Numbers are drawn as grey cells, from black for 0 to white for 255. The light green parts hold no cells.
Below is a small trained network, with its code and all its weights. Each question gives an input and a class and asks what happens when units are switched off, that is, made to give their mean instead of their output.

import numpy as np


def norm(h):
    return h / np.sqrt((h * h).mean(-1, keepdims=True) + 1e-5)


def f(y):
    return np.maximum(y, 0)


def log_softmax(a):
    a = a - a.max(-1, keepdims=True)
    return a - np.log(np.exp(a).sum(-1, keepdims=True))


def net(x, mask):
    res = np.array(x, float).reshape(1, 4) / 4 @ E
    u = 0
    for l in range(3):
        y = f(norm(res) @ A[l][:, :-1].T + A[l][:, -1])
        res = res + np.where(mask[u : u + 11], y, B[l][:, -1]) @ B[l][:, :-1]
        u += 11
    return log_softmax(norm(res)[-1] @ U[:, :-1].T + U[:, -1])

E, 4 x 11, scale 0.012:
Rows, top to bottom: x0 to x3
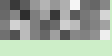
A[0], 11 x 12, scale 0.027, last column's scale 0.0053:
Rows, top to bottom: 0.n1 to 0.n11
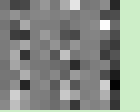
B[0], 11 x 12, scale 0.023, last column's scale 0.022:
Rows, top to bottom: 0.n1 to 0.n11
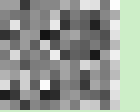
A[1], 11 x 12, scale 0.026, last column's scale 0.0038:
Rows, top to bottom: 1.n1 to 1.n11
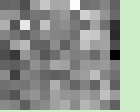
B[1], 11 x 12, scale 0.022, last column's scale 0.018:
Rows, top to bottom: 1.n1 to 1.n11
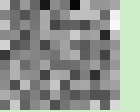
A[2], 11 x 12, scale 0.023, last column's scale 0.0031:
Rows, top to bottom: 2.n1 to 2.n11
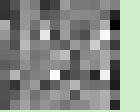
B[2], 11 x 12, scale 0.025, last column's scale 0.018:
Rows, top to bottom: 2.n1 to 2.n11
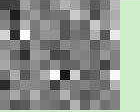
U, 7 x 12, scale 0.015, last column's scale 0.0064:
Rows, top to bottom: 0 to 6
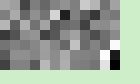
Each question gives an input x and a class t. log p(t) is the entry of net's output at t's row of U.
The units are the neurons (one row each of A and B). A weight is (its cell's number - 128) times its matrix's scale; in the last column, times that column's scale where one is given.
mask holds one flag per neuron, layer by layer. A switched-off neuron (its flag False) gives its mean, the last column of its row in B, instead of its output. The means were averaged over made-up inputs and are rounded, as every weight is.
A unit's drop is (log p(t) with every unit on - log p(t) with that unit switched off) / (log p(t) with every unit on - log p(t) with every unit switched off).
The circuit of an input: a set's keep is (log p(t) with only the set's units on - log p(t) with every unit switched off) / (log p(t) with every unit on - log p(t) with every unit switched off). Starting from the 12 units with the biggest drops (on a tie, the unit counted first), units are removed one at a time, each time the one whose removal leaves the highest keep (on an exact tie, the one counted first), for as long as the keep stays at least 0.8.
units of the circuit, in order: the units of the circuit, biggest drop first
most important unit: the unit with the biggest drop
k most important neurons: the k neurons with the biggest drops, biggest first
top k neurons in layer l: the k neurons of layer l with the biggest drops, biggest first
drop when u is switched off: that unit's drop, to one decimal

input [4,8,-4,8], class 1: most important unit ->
0.n3
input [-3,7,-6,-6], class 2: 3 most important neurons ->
0.n9, 0.n3, 0.n10
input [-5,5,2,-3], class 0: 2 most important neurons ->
0.n11, 0.n7
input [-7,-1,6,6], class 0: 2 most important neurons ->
0.n11, 0.n6
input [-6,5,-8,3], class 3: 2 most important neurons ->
0.n4, 0.n1
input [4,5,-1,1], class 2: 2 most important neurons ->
0.n9, 0.n11
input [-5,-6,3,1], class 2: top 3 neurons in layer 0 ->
0.n1, 0.n5, 0.n8
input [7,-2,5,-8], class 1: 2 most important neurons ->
0.n6, 0.n11
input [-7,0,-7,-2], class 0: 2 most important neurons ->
0.n7, 0.n11
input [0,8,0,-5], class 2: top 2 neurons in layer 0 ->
0.n9, 0.n3
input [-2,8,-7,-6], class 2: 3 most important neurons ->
0.n9, 0.n3, 0.n10
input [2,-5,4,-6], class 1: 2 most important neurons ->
0.n6, 0.n9
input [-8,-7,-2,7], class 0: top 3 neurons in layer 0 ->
0.n6, 0.n9, 0.n7
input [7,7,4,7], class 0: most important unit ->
0.n1
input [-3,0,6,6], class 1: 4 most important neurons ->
0.n3, 0.n4, 2.n8, 1.n2
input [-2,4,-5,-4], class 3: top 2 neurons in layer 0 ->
0.n4, 0.n3
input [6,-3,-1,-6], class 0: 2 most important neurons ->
0.n1, 0.n3
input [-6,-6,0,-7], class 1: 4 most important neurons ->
0.n1, 0.n2, 0.n6, 0.n9
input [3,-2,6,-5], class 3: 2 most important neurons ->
0.n10, 0.n3
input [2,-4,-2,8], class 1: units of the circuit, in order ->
0.n3
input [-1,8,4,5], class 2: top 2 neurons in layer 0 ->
0.n9, 0.n6
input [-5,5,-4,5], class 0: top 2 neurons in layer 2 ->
2.n8, 2.n4
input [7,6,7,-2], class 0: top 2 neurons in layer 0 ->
0.n1, 0.n4
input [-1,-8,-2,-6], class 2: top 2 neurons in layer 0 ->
0.n3, 0.n8
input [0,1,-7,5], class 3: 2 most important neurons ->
0.n4, 0.n6
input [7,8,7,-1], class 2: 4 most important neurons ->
0.n9, 0.n4, 0.n11, 0.n7
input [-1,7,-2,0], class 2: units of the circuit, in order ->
0.n9
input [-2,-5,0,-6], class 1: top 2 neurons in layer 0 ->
0.n6, 0.n9
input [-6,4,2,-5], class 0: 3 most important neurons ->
0.n11, 0.n7, 0.n3
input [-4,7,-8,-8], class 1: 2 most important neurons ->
0.n6, 0.n10
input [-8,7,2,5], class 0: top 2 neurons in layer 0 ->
0.n11, 0.n7
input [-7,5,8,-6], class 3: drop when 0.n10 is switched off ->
1.7
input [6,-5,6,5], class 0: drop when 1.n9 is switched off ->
0.0
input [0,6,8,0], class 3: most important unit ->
0.n10
